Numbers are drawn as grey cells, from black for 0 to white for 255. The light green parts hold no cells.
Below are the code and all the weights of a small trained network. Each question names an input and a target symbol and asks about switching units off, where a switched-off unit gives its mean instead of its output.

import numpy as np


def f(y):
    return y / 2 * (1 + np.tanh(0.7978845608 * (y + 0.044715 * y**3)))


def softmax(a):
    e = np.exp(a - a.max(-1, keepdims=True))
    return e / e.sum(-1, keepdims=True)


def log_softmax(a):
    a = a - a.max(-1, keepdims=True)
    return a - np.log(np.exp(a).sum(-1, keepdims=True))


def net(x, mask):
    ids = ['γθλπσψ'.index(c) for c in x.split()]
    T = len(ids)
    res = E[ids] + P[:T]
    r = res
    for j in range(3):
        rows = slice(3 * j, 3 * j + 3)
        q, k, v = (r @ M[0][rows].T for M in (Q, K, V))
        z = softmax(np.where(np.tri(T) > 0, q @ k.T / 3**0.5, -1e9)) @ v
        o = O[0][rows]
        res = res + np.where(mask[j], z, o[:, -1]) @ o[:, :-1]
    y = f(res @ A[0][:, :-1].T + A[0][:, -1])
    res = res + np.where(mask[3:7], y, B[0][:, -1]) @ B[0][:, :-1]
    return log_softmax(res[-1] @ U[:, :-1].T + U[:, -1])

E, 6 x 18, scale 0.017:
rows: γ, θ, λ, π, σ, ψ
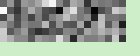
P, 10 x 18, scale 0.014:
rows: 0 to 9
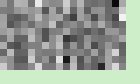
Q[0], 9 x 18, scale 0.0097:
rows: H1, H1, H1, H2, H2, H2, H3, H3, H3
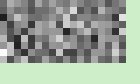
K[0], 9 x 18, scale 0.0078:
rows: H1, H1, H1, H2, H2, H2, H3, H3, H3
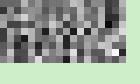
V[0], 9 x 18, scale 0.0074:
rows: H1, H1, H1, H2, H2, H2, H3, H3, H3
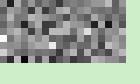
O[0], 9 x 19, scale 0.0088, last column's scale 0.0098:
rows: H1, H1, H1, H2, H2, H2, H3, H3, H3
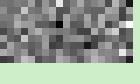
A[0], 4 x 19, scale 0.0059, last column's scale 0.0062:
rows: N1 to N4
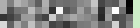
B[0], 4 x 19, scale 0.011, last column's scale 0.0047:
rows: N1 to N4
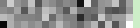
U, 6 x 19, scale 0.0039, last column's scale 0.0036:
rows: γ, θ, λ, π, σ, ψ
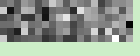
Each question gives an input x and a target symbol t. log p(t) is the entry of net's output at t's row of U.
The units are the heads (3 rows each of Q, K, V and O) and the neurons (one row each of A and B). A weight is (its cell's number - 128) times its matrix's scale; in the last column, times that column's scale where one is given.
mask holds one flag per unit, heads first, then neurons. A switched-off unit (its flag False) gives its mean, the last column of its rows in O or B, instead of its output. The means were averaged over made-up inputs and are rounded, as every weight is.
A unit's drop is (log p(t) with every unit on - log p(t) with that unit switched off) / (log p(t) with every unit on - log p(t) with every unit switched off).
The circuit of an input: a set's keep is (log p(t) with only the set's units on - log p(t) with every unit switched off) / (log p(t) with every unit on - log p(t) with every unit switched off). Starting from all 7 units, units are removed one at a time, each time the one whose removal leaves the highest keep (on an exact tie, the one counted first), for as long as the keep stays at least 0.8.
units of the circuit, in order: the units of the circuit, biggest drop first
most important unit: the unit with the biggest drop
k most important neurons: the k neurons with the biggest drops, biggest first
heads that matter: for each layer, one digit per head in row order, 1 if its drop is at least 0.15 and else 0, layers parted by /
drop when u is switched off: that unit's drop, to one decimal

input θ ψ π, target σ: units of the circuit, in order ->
H2, N4
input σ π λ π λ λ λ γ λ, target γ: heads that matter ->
110
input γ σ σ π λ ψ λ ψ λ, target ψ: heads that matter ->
010
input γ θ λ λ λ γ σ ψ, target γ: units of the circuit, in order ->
H2, N2
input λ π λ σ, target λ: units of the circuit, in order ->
H2
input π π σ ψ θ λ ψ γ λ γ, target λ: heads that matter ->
110
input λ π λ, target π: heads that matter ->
101
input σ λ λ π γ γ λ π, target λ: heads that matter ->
110
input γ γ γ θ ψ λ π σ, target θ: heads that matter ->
010
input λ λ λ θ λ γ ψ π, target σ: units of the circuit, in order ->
N4, H2
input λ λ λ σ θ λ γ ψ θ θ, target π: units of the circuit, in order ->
H3, H2, N1
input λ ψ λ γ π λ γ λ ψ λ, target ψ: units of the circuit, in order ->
N4, H2
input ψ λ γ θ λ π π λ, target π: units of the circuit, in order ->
N3, H3, H1
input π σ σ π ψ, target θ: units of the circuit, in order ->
H2, H3
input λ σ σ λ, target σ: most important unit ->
H3
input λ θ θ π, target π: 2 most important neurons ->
N1, N4
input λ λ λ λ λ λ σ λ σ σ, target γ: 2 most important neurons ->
N2, N4
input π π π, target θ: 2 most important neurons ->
N4, N3
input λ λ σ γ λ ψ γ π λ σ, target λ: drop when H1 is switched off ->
0.1
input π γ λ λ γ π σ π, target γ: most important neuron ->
N2
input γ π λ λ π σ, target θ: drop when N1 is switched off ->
0.0
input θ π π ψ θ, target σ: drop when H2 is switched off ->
0.4
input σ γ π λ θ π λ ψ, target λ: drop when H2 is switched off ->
0.5
